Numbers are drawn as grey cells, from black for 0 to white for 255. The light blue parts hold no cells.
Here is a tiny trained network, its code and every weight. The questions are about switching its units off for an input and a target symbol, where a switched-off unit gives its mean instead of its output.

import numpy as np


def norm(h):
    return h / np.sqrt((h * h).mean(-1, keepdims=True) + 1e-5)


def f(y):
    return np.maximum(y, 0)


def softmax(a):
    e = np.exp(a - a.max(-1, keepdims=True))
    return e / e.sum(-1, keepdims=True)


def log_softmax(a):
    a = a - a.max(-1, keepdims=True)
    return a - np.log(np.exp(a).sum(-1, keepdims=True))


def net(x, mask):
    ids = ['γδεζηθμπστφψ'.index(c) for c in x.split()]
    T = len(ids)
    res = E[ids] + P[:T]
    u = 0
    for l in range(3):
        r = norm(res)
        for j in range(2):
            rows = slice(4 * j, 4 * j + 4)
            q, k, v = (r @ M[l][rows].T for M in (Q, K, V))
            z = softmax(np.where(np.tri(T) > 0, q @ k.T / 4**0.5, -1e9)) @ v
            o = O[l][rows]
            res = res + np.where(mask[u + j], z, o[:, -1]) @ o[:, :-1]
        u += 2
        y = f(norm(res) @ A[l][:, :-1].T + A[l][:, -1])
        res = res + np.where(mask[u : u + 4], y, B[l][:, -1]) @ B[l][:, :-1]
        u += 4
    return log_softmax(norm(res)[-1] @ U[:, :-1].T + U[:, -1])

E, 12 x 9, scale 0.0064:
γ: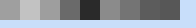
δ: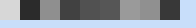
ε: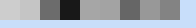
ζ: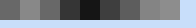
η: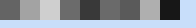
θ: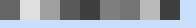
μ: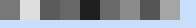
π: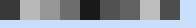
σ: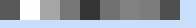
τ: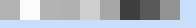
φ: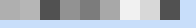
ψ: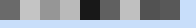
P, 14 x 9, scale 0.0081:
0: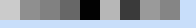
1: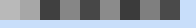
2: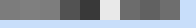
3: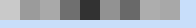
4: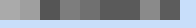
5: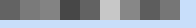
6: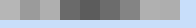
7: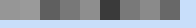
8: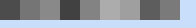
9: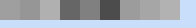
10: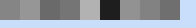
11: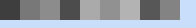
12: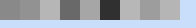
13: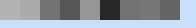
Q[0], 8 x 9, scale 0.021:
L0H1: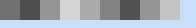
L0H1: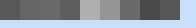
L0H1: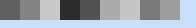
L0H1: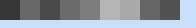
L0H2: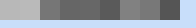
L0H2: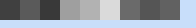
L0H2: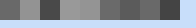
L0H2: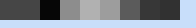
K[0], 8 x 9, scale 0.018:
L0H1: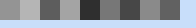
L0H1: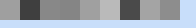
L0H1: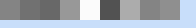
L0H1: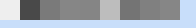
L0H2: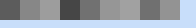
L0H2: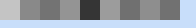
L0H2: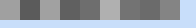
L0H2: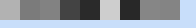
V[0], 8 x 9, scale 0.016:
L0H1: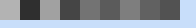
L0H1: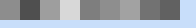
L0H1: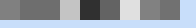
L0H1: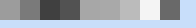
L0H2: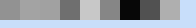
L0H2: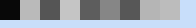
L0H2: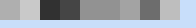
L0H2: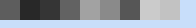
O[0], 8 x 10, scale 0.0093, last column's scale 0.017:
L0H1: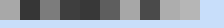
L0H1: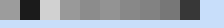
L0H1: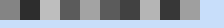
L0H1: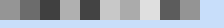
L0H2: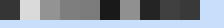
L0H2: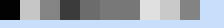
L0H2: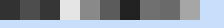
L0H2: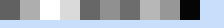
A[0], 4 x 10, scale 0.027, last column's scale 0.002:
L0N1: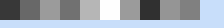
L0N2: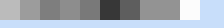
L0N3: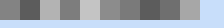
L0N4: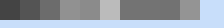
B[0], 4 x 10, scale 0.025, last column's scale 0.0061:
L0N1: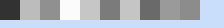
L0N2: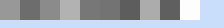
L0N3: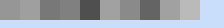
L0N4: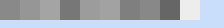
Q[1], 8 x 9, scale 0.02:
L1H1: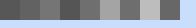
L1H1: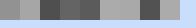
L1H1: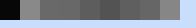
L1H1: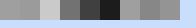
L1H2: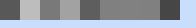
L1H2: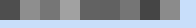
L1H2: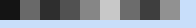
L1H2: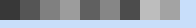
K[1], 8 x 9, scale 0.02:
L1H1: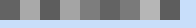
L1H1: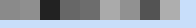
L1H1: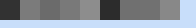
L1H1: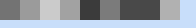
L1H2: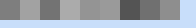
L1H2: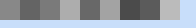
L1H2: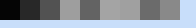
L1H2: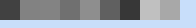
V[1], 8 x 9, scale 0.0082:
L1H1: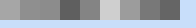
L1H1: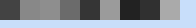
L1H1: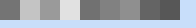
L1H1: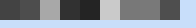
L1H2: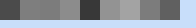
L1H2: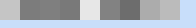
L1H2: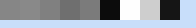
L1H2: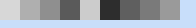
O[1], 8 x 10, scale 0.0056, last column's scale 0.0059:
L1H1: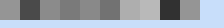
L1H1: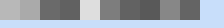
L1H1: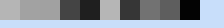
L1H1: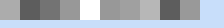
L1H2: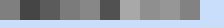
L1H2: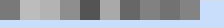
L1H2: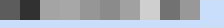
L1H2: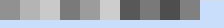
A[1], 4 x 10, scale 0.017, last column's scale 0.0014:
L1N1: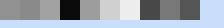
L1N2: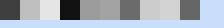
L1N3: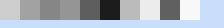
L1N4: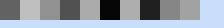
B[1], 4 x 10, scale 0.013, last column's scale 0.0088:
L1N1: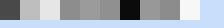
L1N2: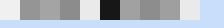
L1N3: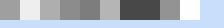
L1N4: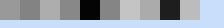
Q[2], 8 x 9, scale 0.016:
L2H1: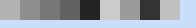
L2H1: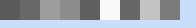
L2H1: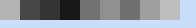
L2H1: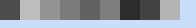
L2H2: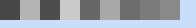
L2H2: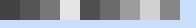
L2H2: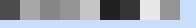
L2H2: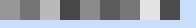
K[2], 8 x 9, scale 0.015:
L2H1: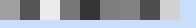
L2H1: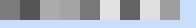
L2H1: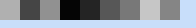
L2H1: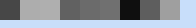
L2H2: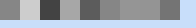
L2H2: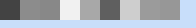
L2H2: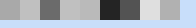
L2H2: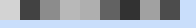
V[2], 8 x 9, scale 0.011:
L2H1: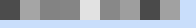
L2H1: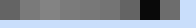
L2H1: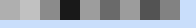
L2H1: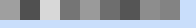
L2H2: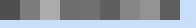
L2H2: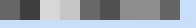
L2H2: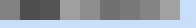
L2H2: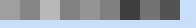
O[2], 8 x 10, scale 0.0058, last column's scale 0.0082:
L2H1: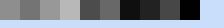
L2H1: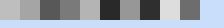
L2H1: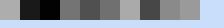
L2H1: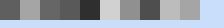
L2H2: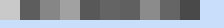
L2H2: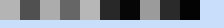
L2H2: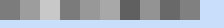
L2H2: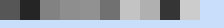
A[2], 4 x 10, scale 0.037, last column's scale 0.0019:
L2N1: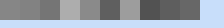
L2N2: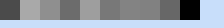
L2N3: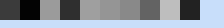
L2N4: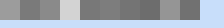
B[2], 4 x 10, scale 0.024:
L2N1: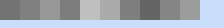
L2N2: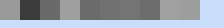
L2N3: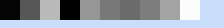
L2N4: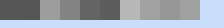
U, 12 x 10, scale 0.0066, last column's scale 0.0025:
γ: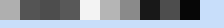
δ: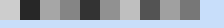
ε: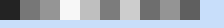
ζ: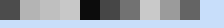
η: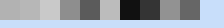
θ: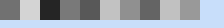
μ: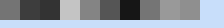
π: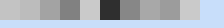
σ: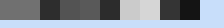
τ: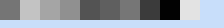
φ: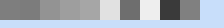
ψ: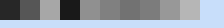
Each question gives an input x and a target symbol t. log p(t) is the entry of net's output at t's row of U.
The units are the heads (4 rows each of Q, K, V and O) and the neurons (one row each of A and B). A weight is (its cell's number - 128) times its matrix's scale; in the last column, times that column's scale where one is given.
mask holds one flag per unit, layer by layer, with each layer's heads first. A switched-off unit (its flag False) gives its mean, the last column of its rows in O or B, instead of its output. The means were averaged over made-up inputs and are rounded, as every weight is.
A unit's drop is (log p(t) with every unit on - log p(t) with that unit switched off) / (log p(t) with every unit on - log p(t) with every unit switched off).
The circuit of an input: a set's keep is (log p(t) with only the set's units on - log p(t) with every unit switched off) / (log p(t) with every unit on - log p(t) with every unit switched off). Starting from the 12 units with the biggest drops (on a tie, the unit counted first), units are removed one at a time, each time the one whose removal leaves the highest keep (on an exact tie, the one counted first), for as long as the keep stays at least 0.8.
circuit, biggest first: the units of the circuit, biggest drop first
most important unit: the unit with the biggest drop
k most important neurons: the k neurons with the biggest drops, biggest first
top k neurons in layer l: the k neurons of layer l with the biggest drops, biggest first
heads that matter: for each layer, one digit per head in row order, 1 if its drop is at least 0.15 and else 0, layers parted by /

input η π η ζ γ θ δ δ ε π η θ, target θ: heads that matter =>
10 / 00 / 00
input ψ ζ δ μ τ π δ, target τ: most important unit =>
L0H2
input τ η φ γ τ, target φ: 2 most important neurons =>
(L2N3, L0N2)
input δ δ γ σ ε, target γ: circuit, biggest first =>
(L0H2, L2N3)
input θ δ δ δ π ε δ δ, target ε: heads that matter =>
01 / 00 / 00
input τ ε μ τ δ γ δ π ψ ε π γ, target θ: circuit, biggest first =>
(L0H1, L2N3)
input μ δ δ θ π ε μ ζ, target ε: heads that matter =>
01 / 00 / 00
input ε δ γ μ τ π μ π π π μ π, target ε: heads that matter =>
10 / 00 / 00
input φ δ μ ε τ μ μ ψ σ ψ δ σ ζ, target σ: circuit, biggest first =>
(L0H2, L0H1, L1N4, L2N3)
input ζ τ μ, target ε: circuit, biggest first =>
(L0H1, L0N1)
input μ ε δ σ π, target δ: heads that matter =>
01 / 00 / 00
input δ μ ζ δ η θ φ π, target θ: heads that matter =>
00 / 00 / 00
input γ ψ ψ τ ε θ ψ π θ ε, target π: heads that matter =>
01 / 00 / 00
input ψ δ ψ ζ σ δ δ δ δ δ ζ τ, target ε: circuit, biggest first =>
(L0N1, L2N3)
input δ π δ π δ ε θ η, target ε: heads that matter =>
01 / 00 / 00
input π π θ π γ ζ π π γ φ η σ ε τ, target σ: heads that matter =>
11 / 00 / 00
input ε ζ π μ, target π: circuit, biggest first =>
(L0H2, L1N2, L2N3)
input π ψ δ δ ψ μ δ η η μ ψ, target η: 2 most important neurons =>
(L2N3, L1N1)
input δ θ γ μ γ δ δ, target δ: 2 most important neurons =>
(L2N3, L2N4)
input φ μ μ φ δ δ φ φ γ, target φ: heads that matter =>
10 / 00 / 00
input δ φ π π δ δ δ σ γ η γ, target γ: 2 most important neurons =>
(L2N3, L2N1)
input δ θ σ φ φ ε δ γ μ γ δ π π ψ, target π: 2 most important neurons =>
(L1N2, L2N3)
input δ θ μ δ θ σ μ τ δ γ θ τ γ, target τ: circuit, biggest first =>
(L0H2, L2N3)
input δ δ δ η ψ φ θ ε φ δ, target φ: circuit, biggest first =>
(L0H1, L2N3)
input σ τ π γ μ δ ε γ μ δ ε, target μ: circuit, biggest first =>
(L2N3, L0H2)
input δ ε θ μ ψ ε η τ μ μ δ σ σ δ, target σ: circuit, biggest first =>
(L0H2, L0H1, L2N3, L1N4)
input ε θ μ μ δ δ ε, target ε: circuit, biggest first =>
(L0H2, L2N4, L2N3, L2N1)
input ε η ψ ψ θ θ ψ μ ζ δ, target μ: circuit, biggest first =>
(L0H2, L2N3)
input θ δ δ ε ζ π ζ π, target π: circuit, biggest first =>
(L0H2, L1N2, L2N3)
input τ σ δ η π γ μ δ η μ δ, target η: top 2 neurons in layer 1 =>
(L1N1, L1N3)
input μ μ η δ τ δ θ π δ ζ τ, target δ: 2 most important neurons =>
(L2N4, L2N3)
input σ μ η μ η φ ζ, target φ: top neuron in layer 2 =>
(L2N3)
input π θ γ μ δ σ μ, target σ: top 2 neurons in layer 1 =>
(L1N4, L1N3)
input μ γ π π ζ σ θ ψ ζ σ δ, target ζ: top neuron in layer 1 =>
(L1N3)
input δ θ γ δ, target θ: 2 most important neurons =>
(L2N3, L1N1)
